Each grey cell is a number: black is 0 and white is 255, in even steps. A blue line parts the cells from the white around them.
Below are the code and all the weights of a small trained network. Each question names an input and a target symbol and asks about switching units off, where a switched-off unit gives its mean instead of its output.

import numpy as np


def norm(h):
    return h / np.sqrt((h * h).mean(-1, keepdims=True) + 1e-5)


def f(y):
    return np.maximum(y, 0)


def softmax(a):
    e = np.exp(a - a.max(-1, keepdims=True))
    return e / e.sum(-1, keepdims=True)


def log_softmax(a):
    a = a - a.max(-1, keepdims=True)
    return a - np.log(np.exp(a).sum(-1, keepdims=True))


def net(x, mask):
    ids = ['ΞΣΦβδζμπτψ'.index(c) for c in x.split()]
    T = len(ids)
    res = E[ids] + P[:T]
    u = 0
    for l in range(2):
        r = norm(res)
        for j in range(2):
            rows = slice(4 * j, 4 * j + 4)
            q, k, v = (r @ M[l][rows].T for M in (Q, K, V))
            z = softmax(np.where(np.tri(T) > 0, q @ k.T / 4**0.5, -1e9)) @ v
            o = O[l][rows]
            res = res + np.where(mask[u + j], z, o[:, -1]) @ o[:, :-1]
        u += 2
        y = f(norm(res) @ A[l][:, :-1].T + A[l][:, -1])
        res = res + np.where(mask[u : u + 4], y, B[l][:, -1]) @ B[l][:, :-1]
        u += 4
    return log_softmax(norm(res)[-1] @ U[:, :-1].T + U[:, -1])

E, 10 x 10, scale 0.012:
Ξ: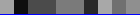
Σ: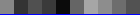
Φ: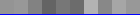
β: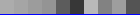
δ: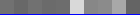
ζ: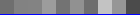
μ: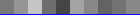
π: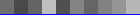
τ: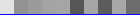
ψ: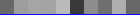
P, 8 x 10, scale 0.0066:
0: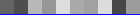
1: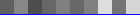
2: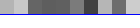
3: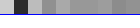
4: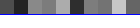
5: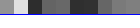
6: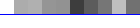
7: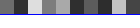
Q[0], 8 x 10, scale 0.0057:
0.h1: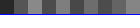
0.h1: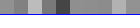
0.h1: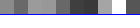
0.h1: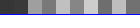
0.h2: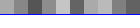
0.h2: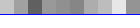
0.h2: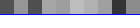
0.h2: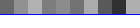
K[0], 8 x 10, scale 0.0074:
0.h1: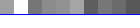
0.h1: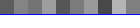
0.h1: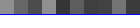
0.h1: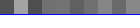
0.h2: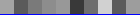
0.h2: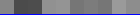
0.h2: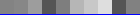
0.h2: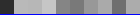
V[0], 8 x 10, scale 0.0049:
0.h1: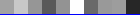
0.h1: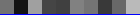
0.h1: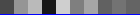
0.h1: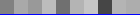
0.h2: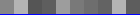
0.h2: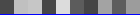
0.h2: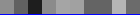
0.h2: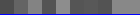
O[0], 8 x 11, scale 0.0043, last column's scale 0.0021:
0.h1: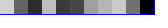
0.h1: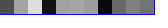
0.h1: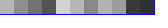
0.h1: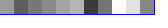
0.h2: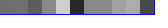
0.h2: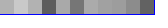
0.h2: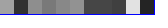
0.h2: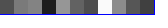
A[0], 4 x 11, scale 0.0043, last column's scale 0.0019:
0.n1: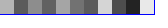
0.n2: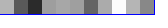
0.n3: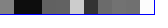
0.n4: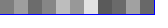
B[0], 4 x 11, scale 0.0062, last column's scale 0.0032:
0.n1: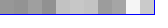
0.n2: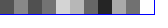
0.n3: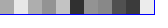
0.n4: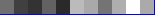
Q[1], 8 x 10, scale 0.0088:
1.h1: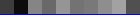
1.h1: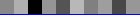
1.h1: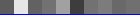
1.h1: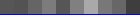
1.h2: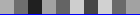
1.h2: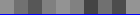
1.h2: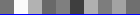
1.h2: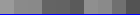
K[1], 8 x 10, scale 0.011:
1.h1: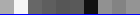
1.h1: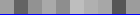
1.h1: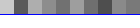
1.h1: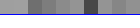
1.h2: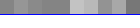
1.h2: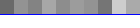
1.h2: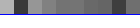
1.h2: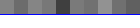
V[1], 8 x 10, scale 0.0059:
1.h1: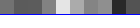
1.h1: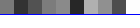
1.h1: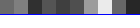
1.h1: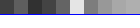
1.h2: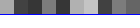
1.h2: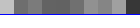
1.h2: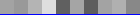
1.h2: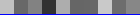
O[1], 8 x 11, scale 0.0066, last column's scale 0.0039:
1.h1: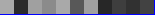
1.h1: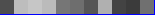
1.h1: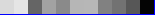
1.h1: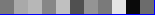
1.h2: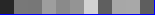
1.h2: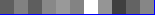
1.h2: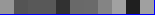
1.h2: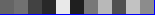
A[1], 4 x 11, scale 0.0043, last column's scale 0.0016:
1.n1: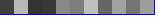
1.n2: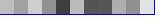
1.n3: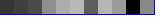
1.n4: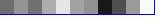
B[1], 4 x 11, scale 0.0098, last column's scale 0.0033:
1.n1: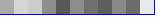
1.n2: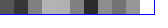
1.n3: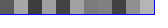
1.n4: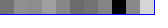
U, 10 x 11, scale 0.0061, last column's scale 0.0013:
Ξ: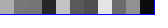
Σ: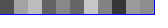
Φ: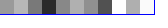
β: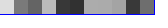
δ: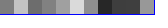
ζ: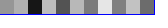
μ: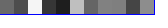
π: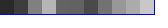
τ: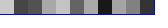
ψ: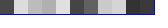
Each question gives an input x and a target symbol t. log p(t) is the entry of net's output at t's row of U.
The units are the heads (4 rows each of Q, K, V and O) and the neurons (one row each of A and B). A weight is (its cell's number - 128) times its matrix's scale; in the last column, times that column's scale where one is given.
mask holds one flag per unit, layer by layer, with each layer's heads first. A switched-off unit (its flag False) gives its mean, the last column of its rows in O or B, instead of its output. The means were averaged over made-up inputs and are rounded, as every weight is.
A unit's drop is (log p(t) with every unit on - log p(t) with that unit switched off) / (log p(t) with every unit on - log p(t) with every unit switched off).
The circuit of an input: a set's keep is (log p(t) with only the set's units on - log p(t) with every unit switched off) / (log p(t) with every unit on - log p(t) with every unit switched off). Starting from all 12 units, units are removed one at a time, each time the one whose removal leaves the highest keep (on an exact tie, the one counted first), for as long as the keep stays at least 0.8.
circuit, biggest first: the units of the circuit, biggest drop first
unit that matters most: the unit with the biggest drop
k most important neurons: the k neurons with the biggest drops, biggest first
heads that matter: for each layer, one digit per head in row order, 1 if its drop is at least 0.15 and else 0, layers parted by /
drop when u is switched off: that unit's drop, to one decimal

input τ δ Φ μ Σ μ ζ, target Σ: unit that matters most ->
0.h1
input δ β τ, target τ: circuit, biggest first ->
[1.h1, 0.n3]
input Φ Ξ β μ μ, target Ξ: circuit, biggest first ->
[1.h2, 0.n3]
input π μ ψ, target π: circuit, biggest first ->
[1.h2, 1.n2]
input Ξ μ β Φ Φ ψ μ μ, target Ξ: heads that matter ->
01 / 01
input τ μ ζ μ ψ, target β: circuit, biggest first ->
[0.h1, 1.h2]
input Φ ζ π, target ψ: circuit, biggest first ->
[1.h1, 0.n4]
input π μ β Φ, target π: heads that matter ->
10 / 01
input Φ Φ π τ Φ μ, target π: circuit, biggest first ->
[1.h1, 0.h1]
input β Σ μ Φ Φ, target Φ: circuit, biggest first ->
[1.h1, 0.h2]
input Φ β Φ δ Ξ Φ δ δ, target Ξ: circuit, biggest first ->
[1.h2, 0.n3]
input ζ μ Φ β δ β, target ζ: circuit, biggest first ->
[0.n3, 1.h1]
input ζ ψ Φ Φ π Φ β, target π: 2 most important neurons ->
[1.n2, 0.n3]
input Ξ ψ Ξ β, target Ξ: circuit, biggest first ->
[1.h2]
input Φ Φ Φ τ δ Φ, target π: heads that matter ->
01 / 10
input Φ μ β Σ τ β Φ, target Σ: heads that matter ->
00 / 01
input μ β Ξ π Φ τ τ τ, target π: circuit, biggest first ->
[0.h1, 1.h1]
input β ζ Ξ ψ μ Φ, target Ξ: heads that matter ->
01 / 01
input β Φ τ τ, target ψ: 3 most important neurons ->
[0.n3, 0.n1, 0.n4]
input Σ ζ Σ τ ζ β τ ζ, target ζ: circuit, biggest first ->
[1.h1]
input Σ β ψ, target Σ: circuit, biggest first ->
[1.h2, 1.n4]
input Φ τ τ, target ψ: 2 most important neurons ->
[0.n4, 0.n3]
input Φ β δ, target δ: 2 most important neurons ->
[0.n2, 1.n3]
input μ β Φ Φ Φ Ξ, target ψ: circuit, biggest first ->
[0.n3, 1.h1]
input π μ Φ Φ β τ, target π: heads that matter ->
10 / 01
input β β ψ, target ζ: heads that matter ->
01 / 10
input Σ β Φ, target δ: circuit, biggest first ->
[1.h1]
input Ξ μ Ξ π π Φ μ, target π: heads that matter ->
00 / 00
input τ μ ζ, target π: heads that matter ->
01 / 10
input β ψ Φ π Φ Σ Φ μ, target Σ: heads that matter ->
00 / 01
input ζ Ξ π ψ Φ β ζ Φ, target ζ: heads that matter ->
00 / 10
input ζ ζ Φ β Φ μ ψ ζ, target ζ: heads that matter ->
00 / 00
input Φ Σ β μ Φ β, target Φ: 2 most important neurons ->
[0.n1, 1.n1]
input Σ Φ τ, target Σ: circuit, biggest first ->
[1.h2]
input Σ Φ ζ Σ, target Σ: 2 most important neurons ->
[0.n3, 0.n1]
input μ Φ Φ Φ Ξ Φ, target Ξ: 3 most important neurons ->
[0.n3, 0.n1, 0.n2]
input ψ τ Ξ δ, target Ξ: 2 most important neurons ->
[0.n3, 0.n1]
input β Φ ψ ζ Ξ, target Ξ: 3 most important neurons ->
[0.n3, 0.n1, 1.n2]
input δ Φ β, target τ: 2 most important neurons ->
[0.n3, 0.n2]
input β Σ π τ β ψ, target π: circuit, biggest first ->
[1.h1]
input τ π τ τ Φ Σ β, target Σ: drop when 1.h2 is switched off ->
0.8
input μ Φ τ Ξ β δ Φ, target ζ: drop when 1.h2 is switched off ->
-0.3
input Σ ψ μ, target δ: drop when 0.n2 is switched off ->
-0.1
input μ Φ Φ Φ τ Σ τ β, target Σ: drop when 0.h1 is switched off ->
0.1
